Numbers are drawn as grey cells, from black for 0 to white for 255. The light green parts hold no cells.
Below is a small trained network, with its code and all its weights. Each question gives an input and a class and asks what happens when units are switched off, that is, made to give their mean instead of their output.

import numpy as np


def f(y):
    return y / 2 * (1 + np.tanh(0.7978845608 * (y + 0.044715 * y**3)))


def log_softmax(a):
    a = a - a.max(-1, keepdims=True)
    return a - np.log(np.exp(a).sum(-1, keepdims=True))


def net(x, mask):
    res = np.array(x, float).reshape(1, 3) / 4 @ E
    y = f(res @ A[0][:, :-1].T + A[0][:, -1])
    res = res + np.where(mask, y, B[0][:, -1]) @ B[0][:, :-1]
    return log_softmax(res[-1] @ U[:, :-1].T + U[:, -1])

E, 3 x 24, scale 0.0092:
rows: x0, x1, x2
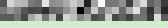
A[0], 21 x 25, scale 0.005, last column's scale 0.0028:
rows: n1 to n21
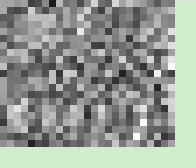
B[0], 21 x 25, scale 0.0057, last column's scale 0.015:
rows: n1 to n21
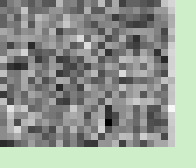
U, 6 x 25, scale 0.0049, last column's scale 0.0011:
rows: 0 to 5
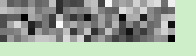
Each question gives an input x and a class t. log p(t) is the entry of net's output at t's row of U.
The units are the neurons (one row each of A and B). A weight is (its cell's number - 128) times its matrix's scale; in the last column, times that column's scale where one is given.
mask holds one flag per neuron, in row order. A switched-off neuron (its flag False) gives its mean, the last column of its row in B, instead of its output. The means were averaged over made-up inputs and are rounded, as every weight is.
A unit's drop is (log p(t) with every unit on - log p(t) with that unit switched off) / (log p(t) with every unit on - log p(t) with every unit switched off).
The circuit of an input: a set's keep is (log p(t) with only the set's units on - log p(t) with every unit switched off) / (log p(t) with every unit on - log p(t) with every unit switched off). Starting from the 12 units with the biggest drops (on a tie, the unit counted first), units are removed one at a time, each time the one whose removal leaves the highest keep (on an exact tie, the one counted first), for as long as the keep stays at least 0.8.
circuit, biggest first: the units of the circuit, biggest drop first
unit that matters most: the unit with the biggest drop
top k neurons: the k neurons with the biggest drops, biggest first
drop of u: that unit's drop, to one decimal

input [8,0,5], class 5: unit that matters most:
n9
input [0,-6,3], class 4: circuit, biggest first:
(n7; n12)
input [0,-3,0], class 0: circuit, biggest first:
(n16; n8)
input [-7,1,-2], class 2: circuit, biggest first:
(n11; n10)
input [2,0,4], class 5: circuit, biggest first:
(n9; n15)
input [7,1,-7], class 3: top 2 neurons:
(n1; n19)
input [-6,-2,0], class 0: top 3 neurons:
(n1; n10; n16)
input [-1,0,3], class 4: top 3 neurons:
(n9; n15; n13)
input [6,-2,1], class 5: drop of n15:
0.1
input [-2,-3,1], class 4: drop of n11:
0.2
